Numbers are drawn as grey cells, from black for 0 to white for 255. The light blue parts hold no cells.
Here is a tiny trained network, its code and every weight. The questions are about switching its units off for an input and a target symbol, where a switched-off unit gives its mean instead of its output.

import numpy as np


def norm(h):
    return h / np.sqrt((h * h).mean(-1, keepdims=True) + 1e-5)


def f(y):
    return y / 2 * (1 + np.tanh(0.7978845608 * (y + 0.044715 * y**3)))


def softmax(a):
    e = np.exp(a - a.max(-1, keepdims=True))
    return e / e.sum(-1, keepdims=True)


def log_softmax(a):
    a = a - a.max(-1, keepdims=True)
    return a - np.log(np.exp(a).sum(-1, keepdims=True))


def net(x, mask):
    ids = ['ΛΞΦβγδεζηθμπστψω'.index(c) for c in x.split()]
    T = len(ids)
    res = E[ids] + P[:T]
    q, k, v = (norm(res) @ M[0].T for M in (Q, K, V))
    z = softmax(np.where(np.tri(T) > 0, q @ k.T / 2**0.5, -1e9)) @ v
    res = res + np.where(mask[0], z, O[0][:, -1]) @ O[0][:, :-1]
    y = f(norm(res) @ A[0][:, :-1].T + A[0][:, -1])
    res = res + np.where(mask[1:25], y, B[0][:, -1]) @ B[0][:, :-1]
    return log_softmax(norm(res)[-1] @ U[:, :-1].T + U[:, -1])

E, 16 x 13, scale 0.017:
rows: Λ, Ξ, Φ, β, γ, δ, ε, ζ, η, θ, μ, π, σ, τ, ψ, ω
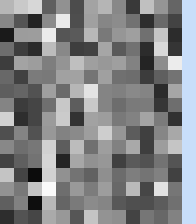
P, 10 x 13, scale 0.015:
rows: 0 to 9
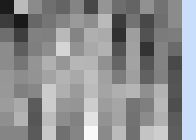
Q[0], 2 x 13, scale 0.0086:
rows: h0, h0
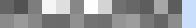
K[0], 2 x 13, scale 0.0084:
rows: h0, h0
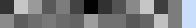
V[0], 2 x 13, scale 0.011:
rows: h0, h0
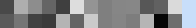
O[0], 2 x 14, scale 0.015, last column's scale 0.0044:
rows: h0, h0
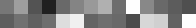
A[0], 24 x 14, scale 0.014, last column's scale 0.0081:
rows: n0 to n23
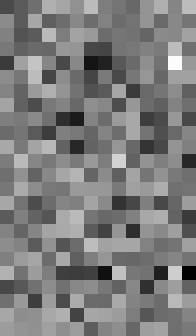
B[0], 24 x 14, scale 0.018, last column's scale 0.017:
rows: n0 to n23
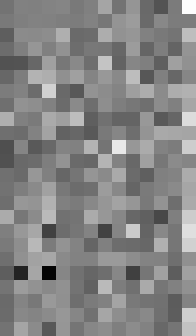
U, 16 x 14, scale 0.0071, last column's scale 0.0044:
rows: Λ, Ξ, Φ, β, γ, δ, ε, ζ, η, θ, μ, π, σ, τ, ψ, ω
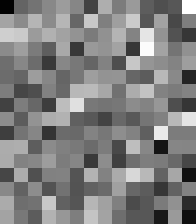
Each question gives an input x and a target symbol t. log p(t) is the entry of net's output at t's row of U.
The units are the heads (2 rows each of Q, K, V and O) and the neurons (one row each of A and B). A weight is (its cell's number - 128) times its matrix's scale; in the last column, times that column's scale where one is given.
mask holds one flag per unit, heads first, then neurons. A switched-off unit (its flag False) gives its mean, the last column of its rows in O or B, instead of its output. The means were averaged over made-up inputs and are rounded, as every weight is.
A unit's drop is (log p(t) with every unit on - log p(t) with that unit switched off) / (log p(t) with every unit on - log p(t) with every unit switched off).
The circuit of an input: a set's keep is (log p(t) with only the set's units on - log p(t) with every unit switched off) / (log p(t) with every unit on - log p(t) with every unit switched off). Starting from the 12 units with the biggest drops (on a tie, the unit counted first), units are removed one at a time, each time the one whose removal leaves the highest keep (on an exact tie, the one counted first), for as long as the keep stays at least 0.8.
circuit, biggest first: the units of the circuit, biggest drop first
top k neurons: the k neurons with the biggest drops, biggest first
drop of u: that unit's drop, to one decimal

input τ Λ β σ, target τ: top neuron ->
n19
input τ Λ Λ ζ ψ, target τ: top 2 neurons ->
n19; n8
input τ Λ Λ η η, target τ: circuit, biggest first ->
h0; n19
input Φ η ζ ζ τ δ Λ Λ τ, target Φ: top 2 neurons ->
n8; n0
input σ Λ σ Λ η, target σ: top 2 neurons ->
n6; n10
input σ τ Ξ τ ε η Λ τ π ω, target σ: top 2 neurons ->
n6; n16
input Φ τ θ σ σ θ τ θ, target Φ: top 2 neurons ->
n8; n0
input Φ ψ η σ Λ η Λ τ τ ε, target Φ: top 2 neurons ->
n8; n0
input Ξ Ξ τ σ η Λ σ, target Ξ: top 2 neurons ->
n16; n8
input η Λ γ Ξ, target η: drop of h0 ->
1.1
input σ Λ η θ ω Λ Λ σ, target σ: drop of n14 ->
0.0
